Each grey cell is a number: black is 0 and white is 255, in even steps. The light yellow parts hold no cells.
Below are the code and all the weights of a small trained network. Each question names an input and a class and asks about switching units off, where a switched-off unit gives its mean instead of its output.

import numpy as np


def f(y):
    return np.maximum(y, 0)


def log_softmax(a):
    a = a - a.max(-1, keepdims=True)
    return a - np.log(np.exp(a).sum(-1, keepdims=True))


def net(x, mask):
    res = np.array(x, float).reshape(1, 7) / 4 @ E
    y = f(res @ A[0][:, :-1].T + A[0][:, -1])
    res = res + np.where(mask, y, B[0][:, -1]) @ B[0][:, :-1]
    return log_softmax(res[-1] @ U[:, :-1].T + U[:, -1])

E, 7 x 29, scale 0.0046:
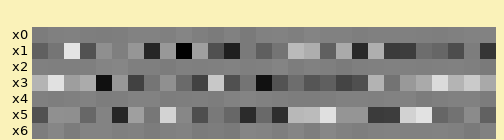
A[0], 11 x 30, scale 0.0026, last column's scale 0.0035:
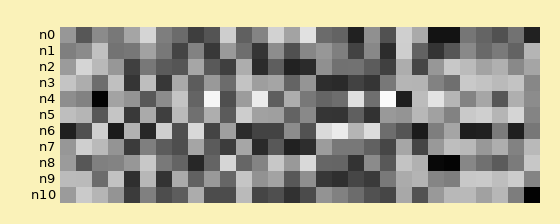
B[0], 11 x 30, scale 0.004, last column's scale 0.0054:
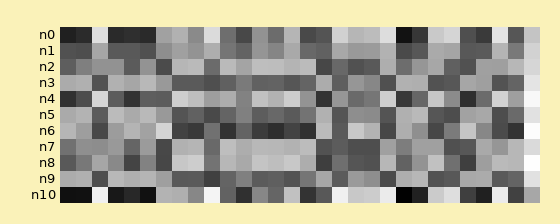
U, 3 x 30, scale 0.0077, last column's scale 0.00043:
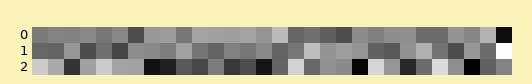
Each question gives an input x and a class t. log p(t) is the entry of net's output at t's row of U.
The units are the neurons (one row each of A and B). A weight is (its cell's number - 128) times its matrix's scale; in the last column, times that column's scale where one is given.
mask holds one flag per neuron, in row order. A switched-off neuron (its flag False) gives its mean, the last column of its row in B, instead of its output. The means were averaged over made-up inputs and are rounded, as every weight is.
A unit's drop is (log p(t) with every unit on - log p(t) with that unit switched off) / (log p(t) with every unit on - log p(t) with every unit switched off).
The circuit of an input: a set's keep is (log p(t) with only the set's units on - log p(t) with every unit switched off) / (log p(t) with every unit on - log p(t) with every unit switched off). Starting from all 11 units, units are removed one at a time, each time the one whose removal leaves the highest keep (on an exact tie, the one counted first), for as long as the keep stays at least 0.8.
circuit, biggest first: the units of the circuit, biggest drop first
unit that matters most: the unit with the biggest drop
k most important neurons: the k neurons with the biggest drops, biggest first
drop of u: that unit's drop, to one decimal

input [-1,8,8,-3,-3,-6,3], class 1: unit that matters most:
n0
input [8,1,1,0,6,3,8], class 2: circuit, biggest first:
n4; n8
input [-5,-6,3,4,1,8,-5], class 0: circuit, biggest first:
n7; n2
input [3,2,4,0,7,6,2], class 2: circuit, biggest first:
n6; n4
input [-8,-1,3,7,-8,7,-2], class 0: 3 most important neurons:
n7; n2; n0
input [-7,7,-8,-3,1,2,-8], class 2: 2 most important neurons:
n6; n4
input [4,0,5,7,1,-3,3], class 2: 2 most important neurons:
n9; n3
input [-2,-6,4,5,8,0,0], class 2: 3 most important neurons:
n5; n9; n3
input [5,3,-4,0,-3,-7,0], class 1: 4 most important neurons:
n0; n7; n1; n2
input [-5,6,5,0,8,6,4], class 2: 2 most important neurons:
n6; n4
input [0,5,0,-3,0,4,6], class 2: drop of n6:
0.4
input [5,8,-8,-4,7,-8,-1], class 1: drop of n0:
0.6
